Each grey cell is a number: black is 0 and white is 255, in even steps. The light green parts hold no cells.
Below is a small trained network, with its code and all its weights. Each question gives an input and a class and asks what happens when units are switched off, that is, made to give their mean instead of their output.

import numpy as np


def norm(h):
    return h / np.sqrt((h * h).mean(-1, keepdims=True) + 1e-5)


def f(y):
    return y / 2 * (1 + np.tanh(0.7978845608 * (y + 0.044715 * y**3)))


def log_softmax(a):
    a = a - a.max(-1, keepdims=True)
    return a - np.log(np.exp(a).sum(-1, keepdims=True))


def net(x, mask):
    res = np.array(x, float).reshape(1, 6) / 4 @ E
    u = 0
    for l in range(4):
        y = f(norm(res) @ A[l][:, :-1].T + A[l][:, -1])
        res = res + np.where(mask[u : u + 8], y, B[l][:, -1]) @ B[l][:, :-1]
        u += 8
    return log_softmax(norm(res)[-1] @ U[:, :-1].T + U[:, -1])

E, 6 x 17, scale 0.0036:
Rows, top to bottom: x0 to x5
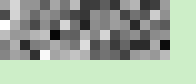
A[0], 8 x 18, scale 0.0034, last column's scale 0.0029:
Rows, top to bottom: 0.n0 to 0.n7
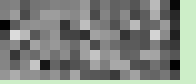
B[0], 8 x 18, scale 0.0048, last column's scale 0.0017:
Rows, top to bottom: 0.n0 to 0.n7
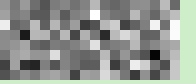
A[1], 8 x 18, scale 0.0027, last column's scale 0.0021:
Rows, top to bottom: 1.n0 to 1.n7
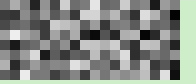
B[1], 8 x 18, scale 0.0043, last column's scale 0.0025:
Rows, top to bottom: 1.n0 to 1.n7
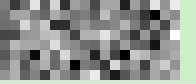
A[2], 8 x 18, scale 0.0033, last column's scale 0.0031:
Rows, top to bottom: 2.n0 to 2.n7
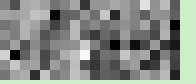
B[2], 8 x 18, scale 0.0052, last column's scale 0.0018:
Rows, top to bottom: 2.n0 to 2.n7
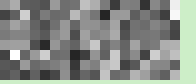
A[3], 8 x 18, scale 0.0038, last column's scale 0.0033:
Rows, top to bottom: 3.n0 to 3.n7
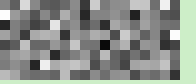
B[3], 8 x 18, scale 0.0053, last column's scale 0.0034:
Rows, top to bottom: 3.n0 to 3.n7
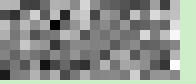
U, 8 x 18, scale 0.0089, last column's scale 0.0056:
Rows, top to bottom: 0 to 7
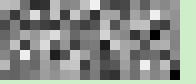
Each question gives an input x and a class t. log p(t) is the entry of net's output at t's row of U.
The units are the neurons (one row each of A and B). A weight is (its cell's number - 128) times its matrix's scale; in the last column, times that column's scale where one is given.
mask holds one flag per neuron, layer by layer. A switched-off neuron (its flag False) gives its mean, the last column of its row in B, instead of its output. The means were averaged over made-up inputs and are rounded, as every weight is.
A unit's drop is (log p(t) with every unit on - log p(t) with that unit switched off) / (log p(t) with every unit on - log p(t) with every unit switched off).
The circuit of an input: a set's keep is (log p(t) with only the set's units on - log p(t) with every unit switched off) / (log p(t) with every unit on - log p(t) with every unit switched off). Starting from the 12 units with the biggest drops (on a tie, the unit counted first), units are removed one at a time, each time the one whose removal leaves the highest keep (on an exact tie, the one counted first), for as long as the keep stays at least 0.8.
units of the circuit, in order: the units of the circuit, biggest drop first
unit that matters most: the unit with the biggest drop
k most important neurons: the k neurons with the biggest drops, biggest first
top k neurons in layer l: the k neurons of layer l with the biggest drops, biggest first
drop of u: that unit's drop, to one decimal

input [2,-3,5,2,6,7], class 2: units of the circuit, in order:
(3.n6)
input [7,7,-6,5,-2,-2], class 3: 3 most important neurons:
(1.n3; 1.n0; 3.n1)
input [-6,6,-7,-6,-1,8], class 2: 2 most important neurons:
(3.n6; 1.n0)
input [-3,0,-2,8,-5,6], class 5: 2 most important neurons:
(2.n1; 1.n5)
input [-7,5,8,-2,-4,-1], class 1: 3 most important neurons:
(3.n1; 1.n3; 0.n7)
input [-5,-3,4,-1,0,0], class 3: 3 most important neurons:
(0.n2; 1.n4; 1.n1)
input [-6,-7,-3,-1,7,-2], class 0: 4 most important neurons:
(2.n4; 0.n3; 0.n4; 0.n1)
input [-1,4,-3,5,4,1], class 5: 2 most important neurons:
(2.n1; 1.n7)
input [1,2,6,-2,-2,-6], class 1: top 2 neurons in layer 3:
(3.n1; 3.n6)
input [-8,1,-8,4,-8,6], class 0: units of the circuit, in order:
(3.n0; 1.n7)
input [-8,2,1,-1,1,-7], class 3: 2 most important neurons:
(1.n4; 3.n6)
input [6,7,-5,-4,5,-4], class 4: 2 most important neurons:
(0.n3; 0.n5)
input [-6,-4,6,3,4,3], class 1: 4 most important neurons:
(3.n1; 1.n3; 0.n7; 0.n3)
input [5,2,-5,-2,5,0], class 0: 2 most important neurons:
(1.n0; 3.n1)
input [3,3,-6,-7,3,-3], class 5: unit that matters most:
3.n2
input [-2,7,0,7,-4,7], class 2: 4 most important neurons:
(3.n6; 2.n7; 1.n2; 2.n5)
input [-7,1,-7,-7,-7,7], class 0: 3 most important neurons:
(3.n0; 1.n0; 1.n5)
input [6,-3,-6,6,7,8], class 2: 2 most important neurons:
(3.n6; 1.n7)
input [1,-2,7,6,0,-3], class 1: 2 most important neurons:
(3.n1; 1.n2)
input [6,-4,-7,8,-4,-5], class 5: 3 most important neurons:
(2.n1; 1.n0; 3.n1)
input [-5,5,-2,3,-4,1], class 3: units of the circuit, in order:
(1.n4)
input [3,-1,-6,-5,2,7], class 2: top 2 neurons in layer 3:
(3.n6; 3.n1)
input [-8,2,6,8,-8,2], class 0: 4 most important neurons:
(3.n0; 1.n7; 1.n3; 0.n7)
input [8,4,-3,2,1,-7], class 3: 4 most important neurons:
(1.n3; 3.n6; 2.n7; 0.n7)
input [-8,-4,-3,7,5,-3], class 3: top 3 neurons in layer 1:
(1.n4; 1.n1; 1.n2)
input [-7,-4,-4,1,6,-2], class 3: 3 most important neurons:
(1.n4; 1.n1; 1.n7)
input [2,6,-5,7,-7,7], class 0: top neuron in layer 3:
(3.n0)
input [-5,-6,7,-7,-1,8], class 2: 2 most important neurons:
(3.n6; 0.n2)
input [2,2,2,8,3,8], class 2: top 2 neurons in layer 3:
(3.n6; 3.n2)
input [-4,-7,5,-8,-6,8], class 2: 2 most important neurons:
(3.n6; 2.n1)
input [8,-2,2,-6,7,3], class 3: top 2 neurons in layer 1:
(1.n3; 1.n7)
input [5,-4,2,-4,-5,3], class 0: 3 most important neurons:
(0.n5; 1.n7; 0.n3)
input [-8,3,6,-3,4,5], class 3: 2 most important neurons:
(1.n4; 1.n1)
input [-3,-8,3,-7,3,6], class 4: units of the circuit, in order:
(2.n5)
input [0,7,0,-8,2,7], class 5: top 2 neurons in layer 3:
(3.n2; 3.n4)
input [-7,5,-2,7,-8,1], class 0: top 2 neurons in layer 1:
(1.n7; 1.n3)
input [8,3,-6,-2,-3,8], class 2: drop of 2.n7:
0.2
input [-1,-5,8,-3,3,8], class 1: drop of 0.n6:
0.1
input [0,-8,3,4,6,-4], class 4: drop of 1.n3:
0.0
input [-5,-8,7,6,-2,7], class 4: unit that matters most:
2.n5
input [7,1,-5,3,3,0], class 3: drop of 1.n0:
0.1
